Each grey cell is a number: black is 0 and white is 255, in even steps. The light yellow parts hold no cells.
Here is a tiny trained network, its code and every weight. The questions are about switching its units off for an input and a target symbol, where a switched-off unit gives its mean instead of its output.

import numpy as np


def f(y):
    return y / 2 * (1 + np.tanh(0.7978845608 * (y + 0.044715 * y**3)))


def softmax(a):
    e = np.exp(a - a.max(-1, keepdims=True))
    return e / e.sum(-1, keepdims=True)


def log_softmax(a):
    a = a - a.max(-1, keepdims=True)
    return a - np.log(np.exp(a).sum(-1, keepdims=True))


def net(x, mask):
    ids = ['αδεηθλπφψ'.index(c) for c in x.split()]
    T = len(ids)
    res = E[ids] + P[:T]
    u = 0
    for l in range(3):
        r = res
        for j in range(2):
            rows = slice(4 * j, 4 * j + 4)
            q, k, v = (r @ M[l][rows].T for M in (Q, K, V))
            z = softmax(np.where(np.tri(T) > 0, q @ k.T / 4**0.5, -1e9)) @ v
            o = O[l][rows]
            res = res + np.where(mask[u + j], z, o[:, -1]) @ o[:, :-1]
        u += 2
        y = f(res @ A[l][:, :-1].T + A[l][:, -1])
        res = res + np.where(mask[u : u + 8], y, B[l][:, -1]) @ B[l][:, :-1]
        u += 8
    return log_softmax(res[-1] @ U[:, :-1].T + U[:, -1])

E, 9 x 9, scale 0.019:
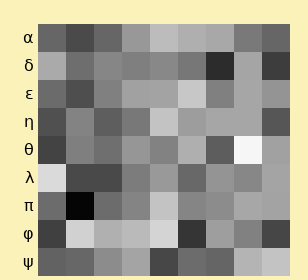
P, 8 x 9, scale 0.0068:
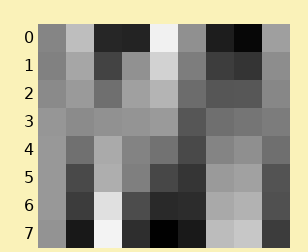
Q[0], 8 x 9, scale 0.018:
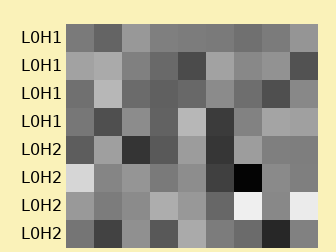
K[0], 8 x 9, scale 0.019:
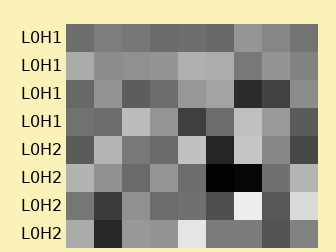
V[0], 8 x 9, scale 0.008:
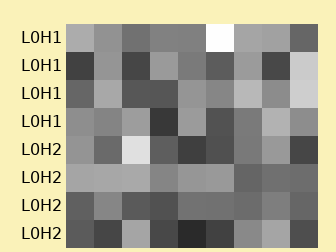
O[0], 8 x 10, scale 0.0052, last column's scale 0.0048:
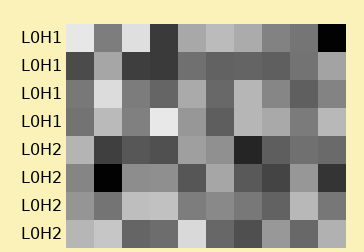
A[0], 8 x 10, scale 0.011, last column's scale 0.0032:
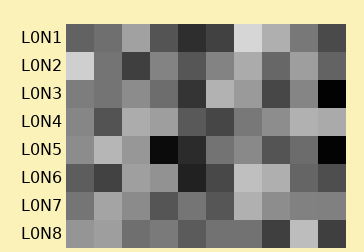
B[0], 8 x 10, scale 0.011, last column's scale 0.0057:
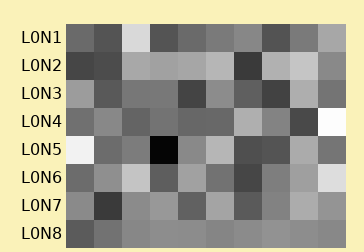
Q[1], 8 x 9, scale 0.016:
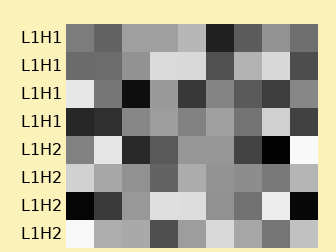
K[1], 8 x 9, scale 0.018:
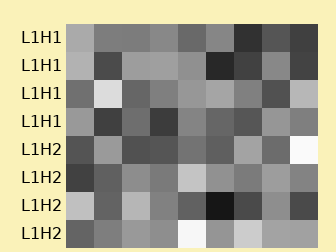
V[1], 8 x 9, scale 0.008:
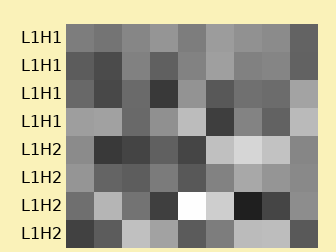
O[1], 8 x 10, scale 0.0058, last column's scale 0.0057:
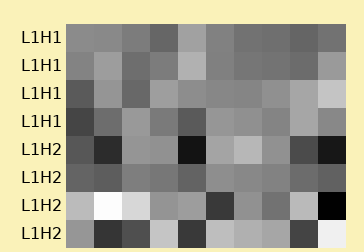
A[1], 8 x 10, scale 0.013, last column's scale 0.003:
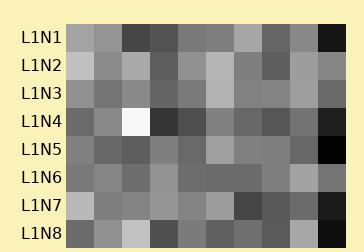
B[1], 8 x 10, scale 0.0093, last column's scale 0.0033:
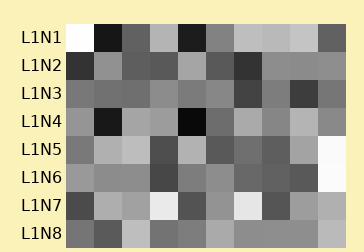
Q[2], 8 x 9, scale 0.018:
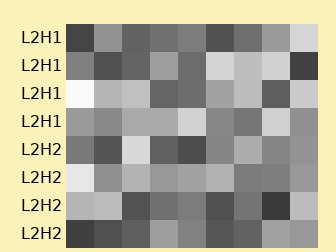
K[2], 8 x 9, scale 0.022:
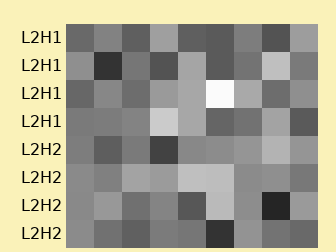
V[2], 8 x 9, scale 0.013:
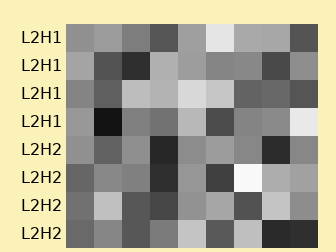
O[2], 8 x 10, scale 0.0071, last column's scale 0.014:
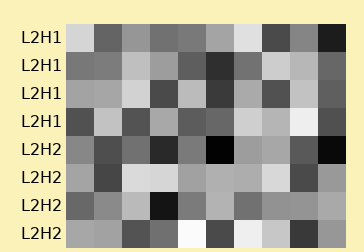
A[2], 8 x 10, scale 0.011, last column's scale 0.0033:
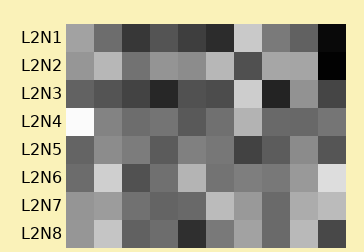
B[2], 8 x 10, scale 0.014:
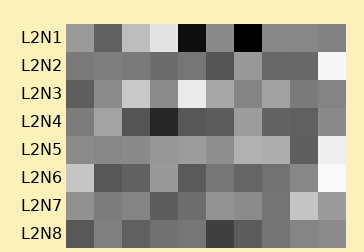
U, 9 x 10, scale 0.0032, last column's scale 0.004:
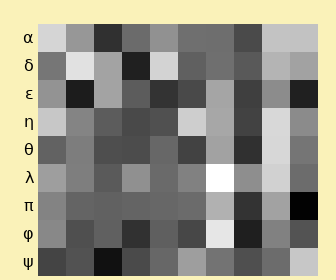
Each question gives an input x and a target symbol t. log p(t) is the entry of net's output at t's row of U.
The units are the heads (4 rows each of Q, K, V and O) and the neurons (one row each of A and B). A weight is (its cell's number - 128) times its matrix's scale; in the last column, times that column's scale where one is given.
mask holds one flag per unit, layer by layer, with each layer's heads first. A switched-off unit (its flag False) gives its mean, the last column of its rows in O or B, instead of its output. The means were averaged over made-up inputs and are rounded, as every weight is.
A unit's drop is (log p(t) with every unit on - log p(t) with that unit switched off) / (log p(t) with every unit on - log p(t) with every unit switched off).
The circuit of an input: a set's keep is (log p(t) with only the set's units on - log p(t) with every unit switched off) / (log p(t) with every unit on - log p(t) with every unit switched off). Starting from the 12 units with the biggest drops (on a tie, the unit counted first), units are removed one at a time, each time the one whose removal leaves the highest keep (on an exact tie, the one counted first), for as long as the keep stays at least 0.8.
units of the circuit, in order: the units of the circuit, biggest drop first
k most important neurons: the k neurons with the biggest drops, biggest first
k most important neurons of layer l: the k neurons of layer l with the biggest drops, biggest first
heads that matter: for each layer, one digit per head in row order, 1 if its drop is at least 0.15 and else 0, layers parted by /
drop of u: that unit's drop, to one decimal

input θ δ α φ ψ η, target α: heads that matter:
01 / 01 / 01
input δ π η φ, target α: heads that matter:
11 / 00 / 01
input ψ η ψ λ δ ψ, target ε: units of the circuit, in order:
L0N1, L1N4
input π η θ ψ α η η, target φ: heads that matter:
10 / 00 / 11
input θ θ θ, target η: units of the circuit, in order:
L2H1, L2H2, L2N7
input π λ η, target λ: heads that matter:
01 / 00 / 11
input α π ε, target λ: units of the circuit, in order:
L2H1
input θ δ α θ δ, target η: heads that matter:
10 / 00 / 11
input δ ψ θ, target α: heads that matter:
10 / 01 / 01
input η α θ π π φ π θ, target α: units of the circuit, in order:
L0H2, L2N6, L1H2, L2H2
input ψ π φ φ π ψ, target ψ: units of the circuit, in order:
L0N4, L2H1
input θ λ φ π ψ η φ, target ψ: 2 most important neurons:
L0N4, L0N2
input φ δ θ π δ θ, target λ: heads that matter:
11 / 01 / 11
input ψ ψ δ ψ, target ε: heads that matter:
00 / 01 / 01
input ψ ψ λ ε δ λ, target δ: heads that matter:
01 / 01 / 10
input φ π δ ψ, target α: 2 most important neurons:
L2N6, L1N7
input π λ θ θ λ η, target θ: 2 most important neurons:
L0N2, L2N8
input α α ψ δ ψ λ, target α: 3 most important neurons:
L0N2, L2N6, L1N7
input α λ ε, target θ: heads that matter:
01 / 00 / 11
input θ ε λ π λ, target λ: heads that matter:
00 / 00 / 11
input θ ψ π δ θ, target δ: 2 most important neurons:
L1N7, L2N6
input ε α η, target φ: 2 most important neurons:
L2N4, L0N6
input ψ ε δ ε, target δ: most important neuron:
L1N7
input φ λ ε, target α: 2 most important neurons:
L0N2, L2N6
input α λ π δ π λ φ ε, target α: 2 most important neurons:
L2N6, L0N1
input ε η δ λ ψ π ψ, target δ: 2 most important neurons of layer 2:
L2N6, L2N2
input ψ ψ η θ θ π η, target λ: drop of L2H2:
0.3
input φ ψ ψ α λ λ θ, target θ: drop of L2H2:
0.2
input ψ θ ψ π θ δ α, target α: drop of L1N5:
0.0
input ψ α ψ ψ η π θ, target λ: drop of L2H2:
0.5
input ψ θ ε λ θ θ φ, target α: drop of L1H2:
0.2
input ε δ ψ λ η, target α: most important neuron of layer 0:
L0N6
